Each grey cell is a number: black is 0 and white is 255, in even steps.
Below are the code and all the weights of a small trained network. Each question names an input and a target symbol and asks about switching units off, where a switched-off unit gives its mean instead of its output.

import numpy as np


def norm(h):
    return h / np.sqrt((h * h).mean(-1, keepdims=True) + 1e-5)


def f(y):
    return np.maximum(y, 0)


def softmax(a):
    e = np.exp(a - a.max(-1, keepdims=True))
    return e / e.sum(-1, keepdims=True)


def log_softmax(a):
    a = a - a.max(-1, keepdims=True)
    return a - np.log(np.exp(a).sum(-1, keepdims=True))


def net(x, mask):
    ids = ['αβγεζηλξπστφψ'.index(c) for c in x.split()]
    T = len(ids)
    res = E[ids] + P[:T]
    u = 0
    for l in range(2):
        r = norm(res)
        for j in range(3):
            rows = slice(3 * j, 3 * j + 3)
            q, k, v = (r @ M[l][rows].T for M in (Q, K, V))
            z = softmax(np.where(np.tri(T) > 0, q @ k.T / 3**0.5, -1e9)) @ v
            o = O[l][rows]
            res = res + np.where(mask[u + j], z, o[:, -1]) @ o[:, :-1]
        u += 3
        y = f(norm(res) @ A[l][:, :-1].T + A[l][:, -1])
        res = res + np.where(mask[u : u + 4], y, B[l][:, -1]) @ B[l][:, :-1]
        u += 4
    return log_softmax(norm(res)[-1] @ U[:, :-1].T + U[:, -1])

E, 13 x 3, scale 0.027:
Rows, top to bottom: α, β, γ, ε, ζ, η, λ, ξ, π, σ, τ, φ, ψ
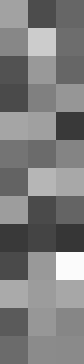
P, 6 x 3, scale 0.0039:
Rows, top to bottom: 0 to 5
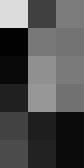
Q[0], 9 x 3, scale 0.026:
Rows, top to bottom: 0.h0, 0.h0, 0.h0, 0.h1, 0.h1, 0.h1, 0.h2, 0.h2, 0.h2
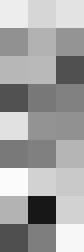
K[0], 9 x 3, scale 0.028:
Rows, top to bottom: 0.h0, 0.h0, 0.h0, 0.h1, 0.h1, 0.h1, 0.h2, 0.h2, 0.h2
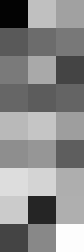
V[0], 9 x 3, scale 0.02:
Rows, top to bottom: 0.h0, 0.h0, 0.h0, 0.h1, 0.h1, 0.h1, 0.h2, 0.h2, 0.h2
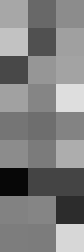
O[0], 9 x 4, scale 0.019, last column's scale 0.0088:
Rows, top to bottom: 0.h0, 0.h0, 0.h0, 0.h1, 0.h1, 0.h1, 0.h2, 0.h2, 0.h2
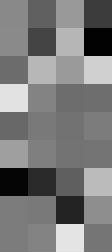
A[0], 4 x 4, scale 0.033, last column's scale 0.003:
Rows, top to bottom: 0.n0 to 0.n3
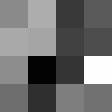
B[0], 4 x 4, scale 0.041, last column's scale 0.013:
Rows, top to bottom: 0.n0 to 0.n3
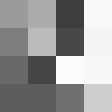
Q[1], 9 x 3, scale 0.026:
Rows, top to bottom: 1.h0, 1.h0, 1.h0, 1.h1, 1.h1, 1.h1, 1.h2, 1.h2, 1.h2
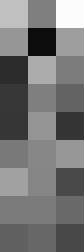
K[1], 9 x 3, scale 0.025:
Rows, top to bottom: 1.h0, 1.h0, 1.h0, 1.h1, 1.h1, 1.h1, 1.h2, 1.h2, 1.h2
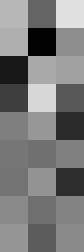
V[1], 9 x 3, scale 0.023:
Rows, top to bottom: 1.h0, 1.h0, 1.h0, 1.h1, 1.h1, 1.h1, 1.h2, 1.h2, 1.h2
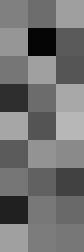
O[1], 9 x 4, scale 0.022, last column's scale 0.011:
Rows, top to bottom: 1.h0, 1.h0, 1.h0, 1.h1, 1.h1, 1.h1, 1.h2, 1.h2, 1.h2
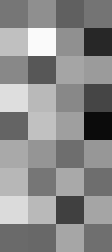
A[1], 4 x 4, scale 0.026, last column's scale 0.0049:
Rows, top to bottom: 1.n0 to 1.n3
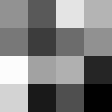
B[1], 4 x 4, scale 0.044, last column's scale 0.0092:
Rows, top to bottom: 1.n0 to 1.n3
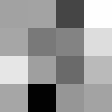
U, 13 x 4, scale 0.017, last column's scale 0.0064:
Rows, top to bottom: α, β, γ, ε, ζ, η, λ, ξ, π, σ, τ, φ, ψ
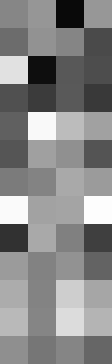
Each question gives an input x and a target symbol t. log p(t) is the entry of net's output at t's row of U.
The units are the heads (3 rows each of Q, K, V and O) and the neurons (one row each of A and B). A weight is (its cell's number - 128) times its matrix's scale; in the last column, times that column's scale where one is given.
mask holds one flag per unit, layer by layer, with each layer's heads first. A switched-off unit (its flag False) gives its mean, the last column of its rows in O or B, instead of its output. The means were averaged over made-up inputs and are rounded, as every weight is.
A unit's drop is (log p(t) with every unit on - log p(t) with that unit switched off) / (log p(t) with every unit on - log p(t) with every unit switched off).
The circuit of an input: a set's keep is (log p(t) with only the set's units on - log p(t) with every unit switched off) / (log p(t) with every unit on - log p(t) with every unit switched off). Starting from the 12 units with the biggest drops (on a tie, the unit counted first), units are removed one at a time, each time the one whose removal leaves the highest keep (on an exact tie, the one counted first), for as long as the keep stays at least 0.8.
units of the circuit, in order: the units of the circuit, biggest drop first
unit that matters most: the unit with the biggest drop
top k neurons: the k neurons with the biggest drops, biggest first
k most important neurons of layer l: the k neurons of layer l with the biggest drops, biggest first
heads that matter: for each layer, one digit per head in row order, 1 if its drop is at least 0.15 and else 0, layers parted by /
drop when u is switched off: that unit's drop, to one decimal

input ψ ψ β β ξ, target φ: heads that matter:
100 / 000
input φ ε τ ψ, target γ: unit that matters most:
0.h0
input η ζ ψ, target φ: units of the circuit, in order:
[0.h0; 0.n2]
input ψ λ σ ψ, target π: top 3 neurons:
[0.n0; 0.n1; 1.n0]
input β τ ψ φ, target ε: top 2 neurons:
[0.n3; 1.n0]
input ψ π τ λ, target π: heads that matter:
001 / 100
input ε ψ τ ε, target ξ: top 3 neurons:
[0.n2; 1.n0; 0.n0]
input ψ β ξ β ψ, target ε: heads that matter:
011 / 000
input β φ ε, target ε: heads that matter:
001 / 000
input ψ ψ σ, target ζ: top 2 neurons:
[0.n0; 0.n1]
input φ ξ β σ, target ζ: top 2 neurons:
[0.n1; 0.n0]
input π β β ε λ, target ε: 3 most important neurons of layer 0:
[0.n2; 0.n0; 0.n1]
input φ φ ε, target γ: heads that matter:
100 / 011
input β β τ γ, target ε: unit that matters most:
0.h2
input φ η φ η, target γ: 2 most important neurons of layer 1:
[1.n1; 1.n0]
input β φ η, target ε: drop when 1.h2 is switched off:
0.1
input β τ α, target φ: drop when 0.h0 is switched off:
0.4
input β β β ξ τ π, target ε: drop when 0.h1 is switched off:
0.2
